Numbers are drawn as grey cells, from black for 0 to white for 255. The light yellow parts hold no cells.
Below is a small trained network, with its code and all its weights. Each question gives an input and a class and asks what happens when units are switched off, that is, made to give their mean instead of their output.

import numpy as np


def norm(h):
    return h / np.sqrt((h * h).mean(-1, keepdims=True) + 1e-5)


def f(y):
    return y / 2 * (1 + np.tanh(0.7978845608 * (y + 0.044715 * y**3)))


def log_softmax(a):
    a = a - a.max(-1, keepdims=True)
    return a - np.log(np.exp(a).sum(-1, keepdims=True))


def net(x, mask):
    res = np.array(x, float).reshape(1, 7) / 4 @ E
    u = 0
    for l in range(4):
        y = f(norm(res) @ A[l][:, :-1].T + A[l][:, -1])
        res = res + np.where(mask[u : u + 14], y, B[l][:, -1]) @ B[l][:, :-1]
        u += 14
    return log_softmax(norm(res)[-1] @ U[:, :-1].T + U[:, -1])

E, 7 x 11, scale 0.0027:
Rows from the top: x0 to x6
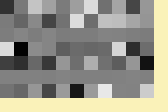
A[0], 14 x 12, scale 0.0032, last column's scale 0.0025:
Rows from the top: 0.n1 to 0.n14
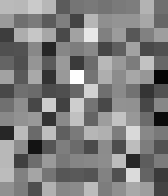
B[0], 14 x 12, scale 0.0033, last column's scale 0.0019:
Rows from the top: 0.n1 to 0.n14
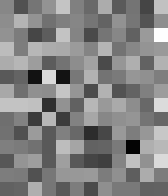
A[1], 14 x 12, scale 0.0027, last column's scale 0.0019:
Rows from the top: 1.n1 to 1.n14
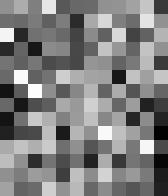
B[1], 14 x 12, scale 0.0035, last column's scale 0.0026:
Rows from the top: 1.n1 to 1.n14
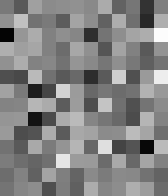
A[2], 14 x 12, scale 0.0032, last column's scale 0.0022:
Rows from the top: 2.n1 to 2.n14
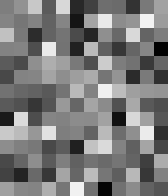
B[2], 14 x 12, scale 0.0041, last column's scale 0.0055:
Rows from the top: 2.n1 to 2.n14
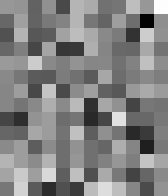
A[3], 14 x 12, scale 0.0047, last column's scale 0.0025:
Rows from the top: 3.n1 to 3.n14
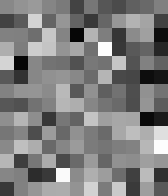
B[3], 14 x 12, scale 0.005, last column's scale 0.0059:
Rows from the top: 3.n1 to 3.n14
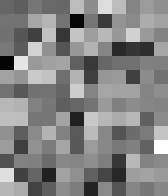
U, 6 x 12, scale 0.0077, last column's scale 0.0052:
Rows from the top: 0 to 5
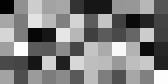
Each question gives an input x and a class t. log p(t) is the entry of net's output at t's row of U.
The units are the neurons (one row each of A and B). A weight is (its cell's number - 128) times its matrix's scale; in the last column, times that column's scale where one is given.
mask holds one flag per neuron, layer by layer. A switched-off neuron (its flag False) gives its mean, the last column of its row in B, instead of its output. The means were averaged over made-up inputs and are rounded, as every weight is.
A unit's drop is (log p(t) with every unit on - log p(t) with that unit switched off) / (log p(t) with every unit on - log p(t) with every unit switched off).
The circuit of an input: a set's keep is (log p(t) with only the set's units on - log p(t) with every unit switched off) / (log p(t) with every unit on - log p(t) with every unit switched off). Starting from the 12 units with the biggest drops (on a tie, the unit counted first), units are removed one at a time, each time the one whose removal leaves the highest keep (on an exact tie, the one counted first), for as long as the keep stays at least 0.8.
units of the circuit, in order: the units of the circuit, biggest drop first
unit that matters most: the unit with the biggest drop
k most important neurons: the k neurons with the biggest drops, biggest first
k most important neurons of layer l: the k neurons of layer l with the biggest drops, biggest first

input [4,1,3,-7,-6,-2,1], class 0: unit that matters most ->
3.n2
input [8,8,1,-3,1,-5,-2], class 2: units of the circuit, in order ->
(0.n3, 3.n14)
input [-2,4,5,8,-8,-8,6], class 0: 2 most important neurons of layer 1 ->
(1.n3, 1.n8)
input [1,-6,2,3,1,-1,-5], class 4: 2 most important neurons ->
(3.n3, 1.n2)
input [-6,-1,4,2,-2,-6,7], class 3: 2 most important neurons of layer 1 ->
(1.n7, 1.n9)
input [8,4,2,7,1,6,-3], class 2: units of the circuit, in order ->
(1.n7, 3.n14)
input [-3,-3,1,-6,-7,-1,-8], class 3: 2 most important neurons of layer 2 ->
(2.n14, 2.n13)
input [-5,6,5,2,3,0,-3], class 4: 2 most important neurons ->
(0.n6, 0.n3)
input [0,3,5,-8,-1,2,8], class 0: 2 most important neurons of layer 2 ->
(2.n9, 2.n14)
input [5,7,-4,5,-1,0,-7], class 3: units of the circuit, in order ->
(2.n14, 1.n6, 3.n9)
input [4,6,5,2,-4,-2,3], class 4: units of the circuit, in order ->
(0.n6, 2.n7)
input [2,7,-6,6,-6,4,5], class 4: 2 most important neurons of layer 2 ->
(2.n7, 2.n2)
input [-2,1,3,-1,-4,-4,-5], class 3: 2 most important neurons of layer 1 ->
(1.n8, 1.n3)
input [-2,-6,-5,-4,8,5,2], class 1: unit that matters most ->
2.n13
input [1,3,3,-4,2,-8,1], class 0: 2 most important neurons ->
(2.n1, 3.n2)
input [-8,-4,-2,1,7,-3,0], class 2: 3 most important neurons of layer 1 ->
(1.n11, 1.n1, 1.n12)
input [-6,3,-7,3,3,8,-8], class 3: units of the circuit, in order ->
(2.n14, 3.n9)
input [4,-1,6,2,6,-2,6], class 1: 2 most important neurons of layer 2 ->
(2.n13, 2.n14)
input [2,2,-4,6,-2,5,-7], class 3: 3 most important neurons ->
(2.n14, 1.n6, 3.n9)
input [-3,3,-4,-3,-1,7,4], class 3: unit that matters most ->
1.n3
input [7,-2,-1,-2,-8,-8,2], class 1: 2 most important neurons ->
(1.n11, 3.n4)
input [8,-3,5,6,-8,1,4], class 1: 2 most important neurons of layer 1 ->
(1.n11, 1.n6)
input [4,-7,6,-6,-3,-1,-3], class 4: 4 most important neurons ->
(1.n3, 3.n3, 0.n12, 2.n4)
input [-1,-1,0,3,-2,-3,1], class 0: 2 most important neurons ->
(1.n3, 3.n2)
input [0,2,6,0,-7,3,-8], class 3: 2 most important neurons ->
(2.n14, 3.n9)
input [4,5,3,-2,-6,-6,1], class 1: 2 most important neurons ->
(1.n11, 2.n1)
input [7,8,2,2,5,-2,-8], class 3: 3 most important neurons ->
(2.n14, 0.n8, 2.n1)
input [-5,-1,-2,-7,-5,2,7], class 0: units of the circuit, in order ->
(2.n9)
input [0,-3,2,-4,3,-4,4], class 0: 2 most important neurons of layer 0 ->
(0.n8, 0.n10)
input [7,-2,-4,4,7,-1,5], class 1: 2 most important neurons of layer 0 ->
(0.n11, 0.n7)
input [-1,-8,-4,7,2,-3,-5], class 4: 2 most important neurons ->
(1.n6, 3.n3)
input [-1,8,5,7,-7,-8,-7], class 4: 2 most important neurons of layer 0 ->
(0.n6, 0.n10)
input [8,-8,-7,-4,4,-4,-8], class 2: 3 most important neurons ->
(1.n9, 1.n7, 0.n3)
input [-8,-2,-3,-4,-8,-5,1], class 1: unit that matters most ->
2.n10
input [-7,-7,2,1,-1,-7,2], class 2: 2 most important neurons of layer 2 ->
(2.n3, 2.n7)
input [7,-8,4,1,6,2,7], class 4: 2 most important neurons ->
(0.n8, 1.n11)
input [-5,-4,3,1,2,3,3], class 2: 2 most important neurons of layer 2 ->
(2.n3, 2.n7)
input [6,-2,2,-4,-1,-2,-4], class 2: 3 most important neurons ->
(1.n3, 1.n9, 0.n12)
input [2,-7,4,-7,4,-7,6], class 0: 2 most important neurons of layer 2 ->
(2.n9, 2.n7)
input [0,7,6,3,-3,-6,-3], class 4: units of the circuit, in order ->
(0.n6)
